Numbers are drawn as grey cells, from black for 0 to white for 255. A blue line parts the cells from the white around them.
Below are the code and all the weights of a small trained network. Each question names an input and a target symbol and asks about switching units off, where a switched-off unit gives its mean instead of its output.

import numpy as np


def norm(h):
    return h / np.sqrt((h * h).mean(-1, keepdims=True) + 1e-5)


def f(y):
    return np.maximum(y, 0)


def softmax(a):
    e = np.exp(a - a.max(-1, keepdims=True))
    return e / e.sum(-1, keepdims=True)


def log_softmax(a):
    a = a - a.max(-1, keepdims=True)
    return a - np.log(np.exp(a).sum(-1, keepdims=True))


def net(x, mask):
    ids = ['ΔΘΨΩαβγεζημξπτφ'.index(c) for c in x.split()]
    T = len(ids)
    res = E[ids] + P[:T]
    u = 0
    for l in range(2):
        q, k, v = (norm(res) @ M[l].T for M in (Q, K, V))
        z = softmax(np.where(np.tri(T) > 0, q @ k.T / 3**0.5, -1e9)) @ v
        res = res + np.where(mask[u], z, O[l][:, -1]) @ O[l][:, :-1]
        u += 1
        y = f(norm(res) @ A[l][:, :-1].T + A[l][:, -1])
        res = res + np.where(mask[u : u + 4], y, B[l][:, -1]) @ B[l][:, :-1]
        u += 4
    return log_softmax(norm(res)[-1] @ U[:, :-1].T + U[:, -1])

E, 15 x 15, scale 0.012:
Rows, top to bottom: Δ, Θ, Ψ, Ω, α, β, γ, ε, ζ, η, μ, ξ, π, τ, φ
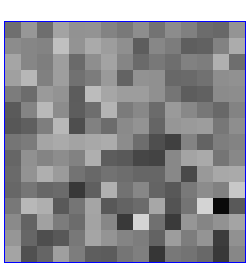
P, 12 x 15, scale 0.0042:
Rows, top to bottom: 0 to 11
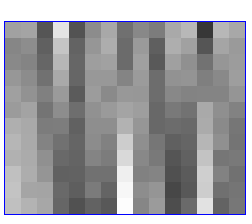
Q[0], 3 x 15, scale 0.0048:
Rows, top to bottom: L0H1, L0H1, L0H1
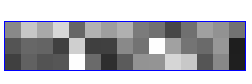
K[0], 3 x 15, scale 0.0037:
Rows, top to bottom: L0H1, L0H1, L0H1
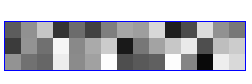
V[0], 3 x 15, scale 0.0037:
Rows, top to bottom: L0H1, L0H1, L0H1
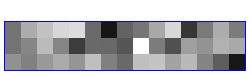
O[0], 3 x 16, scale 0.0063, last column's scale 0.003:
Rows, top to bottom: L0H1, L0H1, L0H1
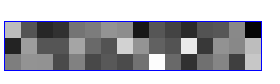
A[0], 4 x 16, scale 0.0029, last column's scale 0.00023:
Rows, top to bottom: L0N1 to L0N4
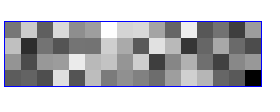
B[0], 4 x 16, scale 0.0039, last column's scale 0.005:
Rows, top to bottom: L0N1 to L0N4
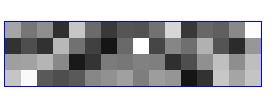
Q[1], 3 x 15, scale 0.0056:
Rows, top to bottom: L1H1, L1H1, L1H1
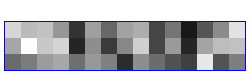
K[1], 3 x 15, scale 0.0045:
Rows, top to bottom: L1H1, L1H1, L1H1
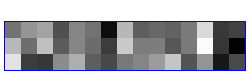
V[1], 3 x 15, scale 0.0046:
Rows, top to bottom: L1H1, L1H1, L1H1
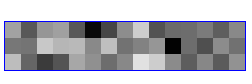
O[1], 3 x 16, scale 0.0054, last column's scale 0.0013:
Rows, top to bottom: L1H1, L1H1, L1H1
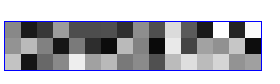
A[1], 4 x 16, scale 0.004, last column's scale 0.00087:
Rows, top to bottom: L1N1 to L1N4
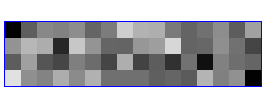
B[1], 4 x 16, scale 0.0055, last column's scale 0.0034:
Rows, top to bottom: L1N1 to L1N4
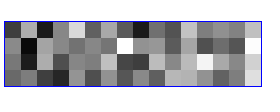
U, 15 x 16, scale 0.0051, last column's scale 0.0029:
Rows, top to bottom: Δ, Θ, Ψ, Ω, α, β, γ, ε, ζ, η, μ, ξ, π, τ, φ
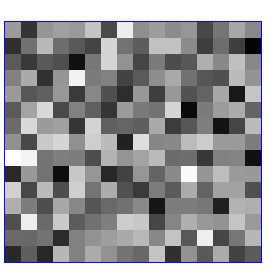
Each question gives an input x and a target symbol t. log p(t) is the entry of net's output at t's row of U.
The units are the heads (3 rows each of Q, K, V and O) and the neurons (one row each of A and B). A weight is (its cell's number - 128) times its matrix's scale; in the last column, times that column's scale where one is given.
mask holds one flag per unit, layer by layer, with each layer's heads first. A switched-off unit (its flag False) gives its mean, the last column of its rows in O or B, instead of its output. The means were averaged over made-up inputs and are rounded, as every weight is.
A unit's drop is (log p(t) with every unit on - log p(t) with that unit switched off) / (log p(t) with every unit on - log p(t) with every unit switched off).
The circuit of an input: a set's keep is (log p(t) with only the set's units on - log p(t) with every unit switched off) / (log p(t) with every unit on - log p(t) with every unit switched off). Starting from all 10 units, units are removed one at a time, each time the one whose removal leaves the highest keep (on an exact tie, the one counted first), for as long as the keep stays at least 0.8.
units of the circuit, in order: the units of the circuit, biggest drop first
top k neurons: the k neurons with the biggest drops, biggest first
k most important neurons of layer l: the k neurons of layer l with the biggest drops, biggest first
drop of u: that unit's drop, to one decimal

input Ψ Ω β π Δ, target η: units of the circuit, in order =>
[L0H1 L1N3]
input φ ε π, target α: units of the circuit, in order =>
[L1H1]
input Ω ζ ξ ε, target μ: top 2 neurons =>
[L0N1 L1N4]
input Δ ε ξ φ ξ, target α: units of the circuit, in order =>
[L1H1 L0H1]
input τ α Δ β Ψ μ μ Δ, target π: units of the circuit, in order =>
[L0H1 L1H1]
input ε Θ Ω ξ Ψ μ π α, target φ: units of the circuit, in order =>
[L1N1 L0N2]
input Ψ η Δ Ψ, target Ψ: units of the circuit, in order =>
[L0H1 L1N3 L1H1]
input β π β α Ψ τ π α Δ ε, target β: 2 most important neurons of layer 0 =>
[L0N3 L0N1]
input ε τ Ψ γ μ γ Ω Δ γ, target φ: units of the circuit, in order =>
[L1H1 L1N1]
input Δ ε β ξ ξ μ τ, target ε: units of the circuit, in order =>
[L0H1 L1H1 L0N2]
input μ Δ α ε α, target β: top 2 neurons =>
[L0N3 L0N1]
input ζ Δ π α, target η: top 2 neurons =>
[L1N1 L1N3]
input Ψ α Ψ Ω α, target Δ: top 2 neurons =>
[L0N1 L1N2]
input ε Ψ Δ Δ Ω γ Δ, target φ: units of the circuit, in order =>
[L1H1]
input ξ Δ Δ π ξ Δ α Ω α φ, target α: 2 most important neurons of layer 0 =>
[L0N4 L0N1]
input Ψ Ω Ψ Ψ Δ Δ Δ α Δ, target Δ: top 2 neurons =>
[L1N2 L0N1]
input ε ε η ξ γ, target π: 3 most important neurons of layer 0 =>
[L0N1 L0N4 L0N3]
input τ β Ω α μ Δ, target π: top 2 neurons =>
[L0N3 L0N4]
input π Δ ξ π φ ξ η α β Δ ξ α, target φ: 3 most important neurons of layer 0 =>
[L0N2 L0N4 L0N3]
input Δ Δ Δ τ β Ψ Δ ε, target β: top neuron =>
[L0N1]
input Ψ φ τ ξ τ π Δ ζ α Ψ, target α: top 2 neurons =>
[L0N2 L0N4]
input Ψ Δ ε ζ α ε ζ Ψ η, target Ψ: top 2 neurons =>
[L1N3 L0N4]
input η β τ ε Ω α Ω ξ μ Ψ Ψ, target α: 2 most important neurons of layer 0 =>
[L0N2 L0N4]
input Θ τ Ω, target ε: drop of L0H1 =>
0.2
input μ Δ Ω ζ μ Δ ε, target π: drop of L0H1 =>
1.4
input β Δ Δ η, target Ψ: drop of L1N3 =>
0.2
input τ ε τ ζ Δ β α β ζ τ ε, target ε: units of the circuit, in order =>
[L0H1]
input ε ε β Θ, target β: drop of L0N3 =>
0.1
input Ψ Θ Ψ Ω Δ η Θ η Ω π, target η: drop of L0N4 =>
0.0
